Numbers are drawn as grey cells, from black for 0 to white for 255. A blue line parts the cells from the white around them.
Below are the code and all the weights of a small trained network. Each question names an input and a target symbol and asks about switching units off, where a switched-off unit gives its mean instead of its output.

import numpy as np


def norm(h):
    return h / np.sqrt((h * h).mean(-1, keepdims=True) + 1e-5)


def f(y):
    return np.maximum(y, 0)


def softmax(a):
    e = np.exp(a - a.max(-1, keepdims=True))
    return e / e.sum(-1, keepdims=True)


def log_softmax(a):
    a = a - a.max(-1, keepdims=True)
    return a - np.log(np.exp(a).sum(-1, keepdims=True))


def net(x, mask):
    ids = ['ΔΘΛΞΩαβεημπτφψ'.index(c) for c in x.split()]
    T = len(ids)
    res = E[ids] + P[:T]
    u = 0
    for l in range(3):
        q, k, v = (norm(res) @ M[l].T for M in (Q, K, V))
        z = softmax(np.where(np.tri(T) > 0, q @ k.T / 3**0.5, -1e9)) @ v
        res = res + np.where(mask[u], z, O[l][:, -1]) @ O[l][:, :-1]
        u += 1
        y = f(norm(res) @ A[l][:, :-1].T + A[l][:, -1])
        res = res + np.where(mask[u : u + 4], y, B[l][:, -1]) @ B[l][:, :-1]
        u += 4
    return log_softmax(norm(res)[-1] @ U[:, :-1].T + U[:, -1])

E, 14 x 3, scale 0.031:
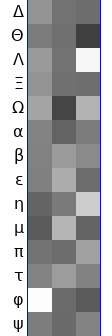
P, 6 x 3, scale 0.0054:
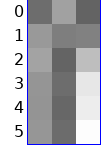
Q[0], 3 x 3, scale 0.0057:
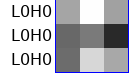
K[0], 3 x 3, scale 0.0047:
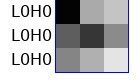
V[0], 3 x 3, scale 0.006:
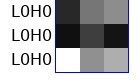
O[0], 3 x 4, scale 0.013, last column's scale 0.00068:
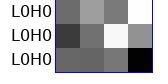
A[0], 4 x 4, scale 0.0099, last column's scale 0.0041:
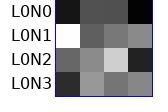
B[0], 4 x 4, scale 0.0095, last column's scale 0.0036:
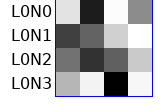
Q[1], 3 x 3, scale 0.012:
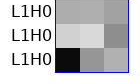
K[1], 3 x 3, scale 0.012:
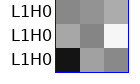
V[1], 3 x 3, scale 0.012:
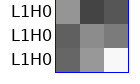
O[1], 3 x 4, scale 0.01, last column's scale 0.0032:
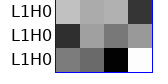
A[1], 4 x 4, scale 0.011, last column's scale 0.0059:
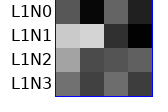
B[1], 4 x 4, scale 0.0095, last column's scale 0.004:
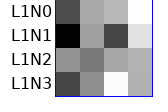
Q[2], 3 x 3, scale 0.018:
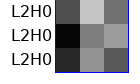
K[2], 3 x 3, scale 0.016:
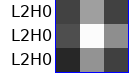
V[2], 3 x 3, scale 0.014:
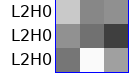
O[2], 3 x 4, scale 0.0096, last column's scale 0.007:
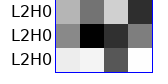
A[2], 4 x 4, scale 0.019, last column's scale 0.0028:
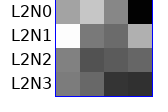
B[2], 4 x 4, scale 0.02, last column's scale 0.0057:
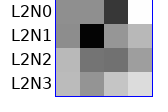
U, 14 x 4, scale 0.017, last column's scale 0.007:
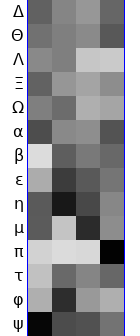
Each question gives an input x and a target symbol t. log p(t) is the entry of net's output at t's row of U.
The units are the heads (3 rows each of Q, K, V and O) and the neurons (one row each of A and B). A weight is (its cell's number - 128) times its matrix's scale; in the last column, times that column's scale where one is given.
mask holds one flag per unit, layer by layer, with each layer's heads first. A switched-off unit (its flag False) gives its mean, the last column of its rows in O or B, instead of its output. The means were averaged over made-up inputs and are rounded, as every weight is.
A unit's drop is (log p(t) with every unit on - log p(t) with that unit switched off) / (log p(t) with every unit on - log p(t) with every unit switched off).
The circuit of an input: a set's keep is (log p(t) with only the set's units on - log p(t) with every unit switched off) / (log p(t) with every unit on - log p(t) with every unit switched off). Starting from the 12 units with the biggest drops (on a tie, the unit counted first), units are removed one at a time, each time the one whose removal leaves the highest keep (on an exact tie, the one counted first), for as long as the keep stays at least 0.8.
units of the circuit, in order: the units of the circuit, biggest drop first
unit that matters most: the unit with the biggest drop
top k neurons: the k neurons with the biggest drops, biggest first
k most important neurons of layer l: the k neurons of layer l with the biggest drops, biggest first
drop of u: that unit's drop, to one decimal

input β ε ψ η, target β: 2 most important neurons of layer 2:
(L2N1; L2N0)
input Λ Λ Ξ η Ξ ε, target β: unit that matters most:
L2N3
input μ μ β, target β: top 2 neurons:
(L0N3; L2N3)
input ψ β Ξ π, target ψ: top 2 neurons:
(L1N0; L1N3)
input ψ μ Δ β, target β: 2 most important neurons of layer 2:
(L2N3; L2N2)
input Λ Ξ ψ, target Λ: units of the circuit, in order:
(L2H0; L0H0; L1H0)
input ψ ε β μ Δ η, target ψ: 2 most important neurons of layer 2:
(L2N3; L2N1)
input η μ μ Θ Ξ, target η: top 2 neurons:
(L0N0; L2N3)
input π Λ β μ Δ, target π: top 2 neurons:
(L0N2; L0N1)
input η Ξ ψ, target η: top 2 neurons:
(L0N3; L0N1)
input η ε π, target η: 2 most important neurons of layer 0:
(L0N3; L0N2)
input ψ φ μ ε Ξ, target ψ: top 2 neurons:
(L0N1; L2N3)
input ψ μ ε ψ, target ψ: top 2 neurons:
(L1N0; L1N3)
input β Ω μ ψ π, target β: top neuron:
(L2N1)
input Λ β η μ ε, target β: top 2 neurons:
(L2N3; L2N2)
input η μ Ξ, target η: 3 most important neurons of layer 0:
(L0N1; L0N2; L0N0)
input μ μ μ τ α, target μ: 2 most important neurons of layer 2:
(L2N3; L2N0)
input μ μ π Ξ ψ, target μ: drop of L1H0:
0.0
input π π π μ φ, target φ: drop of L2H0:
0.1
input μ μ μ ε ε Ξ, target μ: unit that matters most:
L0N1
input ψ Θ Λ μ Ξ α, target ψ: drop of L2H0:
0.4
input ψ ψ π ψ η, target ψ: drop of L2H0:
0.2
